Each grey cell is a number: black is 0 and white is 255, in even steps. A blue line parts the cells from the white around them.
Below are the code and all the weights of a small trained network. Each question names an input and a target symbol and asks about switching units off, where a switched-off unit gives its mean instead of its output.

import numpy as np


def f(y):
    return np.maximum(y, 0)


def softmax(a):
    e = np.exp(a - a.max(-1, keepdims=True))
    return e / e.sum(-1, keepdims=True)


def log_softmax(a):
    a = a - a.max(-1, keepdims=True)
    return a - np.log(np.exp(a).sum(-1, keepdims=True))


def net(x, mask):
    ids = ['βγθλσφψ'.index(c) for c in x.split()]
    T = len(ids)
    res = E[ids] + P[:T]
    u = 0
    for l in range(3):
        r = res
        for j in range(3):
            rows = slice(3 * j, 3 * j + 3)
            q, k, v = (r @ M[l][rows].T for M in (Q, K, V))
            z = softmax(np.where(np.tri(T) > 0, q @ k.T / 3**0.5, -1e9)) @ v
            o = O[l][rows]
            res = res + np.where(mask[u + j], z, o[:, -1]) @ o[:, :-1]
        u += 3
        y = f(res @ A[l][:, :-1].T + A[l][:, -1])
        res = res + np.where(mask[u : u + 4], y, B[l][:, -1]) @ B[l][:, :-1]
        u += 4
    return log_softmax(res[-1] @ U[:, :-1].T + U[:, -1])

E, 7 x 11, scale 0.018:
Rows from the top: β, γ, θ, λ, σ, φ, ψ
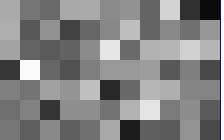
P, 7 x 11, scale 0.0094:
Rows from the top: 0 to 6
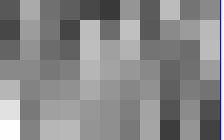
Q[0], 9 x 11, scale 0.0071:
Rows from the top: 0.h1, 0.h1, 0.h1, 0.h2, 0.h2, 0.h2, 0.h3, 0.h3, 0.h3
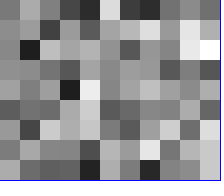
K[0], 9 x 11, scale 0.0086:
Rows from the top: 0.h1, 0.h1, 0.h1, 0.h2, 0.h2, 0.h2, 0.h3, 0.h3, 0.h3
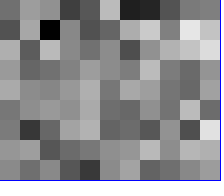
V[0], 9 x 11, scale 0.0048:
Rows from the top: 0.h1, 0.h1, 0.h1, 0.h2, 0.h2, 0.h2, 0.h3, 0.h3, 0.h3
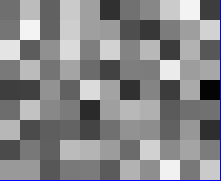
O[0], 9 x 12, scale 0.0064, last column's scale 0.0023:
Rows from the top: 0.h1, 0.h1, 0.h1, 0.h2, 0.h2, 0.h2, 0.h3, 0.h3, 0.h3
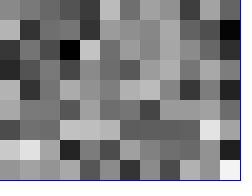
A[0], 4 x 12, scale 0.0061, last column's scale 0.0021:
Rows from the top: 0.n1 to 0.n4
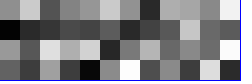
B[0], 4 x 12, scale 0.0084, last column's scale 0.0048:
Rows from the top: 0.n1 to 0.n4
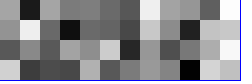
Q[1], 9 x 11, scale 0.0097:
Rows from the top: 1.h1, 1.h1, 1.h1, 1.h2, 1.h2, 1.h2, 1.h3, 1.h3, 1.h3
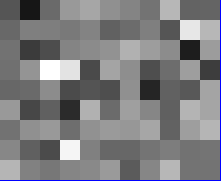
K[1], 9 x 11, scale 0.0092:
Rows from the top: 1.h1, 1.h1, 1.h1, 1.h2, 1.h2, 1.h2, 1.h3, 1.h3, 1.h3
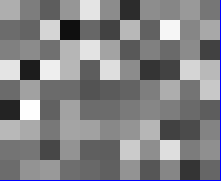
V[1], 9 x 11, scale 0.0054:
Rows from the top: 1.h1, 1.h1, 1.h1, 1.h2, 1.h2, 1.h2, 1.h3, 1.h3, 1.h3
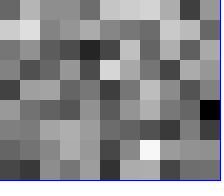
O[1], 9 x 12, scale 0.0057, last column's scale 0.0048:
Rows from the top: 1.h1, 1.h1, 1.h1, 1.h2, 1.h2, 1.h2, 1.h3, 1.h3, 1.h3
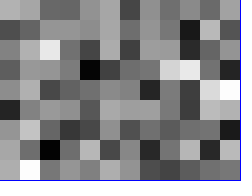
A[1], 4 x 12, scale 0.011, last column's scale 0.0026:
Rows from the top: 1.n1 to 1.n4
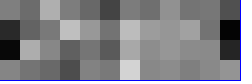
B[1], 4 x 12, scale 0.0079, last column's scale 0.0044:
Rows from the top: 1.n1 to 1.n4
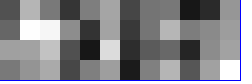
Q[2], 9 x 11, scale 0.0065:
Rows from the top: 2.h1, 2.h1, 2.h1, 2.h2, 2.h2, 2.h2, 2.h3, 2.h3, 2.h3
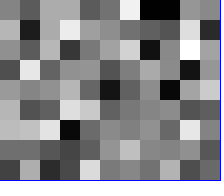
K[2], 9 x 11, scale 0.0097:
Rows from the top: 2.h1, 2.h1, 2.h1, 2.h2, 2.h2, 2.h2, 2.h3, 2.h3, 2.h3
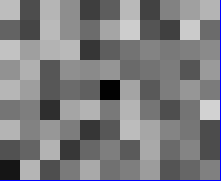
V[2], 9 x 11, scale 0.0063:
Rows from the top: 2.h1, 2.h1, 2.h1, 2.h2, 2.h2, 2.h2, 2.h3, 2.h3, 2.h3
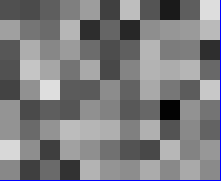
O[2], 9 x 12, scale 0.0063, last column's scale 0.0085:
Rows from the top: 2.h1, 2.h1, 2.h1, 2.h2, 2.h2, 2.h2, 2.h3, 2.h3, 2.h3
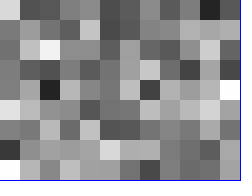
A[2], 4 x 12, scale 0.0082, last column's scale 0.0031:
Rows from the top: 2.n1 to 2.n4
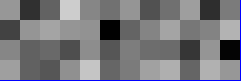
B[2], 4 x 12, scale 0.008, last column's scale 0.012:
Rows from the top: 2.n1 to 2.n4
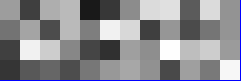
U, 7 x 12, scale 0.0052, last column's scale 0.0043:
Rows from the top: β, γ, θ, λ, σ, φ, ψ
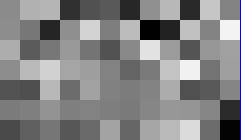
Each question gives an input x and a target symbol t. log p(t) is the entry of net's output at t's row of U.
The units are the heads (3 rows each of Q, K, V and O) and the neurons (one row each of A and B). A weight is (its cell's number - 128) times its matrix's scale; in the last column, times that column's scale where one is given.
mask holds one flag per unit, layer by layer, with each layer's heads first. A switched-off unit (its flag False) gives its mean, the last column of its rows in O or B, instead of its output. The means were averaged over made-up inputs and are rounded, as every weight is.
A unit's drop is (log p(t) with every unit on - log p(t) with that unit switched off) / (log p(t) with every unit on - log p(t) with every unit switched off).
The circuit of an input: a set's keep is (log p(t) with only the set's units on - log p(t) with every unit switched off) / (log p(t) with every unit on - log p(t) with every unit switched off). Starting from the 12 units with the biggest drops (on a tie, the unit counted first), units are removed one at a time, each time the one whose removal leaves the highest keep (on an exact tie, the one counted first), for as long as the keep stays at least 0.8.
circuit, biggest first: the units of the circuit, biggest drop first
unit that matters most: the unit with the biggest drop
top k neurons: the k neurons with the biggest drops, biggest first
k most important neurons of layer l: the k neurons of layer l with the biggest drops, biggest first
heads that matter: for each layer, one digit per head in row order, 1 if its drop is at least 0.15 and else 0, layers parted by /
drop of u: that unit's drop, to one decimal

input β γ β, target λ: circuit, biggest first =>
0.n4; 1.h2; 2.h2
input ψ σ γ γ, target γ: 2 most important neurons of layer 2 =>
2.n4; 2.n1
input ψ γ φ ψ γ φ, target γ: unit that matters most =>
0.h1
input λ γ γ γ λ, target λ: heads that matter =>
100 / 010 / 100
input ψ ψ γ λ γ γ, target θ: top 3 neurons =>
2.n1; 0.n2; 0.n3
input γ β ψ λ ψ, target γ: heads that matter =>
111 / 100 / 000
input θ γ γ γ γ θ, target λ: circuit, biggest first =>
1.h2; 2.h3; 0.n4
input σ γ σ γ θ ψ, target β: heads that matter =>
100 / 001 / 000
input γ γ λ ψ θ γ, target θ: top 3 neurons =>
0.n2; 2.n1; 1.n4
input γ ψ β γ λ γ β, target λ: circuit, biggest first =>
1.h2; 0.n4; 2.h2
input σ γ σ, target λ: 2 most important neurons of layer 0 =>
0.n4; 0.n3
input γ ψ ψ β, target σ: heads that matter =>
110 / 110 / 010
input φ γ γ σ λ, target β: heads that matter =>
101 / 010 / 000
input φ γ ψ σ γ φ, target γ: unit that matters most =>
0.h3
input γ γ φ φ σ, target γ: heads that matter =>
100 / 010 / 000
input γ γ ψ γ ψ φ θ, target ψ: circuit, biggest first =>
0.h1; 2.n4
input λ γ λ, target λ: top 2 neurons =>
0.n4; 0.n2
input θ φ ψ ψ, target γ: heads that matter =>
011 / 100 / 000
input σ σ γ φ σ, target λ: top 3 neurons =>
0.n4; 0.n2; 0.n3
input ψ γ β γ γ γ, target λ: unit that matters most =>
0.h1
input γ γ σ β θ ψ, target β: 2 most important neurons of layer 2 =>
2.n3; 2.n4
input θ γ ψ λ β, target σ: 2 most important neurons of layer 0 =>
0.n3; 0.n4
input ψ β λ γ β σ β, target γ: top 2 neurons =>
1.n2; 0.n3
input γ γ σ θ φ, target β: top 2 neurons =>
1.n4; 1.n3
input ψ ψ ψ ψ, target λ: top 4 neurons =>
0.n4; 1.n2; 0.n2; 2.n4
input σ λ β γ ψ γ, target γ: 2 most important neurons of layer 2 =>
2.n1; 2.n4
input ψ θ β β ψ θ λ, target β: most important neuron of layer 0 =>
0.n3
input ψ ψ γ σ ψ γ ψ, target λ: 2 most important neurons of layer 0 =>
0.n4; 0.n2
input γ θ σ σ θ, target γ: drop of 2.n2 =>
-0.1
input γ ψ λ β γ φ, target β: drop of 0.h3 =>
0.0
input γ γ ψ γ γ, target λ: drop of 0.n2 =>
0.2
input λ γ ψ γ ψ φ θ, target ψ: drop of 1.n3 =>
0.1
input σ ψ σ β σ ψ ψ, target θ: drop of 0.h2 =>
1.2
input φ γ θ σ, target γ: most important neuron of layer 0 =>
0.n4
